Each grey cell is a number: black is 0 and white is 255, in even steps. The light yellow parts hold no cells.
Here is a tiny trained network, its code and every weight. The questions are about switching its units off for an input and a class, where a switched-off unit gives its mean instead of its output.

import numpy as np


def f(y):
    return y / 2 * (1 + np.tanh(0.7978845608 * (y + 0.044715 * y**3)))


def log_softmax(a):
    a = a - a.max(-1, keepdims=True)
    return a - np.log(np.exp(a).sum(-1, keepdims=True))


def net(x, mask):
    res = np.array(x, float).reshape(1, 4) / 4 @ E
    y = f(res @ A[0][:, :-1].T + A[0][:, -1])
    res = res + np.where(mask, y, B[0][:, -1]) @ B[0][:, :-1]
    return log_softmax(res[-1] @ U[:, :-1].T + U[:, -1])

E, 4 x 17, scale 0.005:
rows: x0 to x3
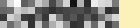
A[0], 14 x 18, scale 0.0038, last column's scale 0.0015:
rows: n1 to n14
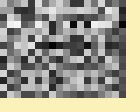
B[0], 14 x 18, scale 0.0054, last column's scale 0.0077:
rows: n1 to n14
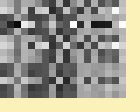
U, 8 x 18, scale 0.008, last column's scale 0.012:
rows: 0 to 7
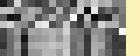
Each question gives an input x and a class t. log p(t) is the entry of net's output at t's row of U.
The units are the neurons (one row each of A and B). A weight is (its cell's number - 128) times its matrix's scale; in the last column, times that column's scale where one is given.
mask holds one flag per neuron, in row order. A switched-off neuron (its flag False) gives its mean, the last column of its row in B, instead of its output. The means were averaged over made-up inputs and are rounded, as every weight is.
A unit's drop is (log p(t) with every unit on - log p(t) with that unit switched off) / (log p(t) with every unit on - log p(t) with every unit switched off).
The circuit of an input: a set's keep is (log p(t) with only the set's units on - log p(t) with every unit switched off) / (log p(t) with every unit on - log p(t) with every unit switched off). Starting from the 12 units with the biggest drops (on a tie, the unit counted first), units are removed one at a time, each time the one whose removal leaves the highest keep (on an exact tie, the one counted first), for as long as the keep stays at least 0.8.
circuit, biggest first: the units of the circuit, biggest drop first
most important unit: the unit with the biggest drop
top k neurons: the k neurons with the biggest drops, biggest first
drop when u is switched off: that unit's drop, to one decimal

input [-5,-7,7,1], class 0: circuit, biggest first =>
n4
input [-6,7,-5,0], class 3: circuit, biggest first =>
n7, n4
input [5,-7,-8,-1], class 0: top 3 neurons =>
n13, n5, n11
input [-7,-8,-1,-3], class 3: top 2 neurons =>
n2, n4
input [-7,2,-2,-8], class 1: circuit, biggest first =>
n4, n12
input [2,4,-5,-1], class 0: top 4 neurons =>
n2, n13, n5, n11
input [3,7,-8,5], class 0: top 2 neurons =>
n13, n5
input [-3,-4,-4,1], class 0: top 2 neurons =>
n4, n7
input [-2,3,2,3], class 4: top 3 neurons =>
n4, n2, n12
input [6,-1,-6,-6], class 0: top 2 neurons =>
n13, n5
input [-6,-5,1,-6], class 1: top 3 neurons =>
n4, n12, n9
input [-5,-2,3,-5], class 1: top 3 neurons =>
n4, n12, n9
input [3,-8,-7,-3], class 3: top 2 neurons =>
n2, n3
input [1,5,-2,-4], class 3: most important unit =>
n7
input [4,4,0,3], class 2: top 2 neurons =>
n4, n2
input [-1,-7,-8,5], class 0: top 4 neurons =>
n13, n5, n11, n7
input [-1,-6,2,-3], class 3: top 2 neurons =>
n2, n4
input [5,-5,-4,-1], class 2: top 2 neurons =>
n4, n7
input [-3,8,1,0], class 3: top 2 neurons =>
n7, n4
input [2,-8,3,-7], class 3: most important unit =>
n2
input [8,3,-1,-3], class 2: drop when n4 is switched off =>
0.9
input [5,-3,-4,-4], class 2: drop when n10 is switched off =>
0.0
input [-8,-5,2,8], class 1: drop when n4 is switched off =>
0.3
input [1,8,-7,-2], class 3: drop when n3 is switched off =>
0.2
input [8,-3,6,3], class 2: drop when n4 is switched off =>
1.3
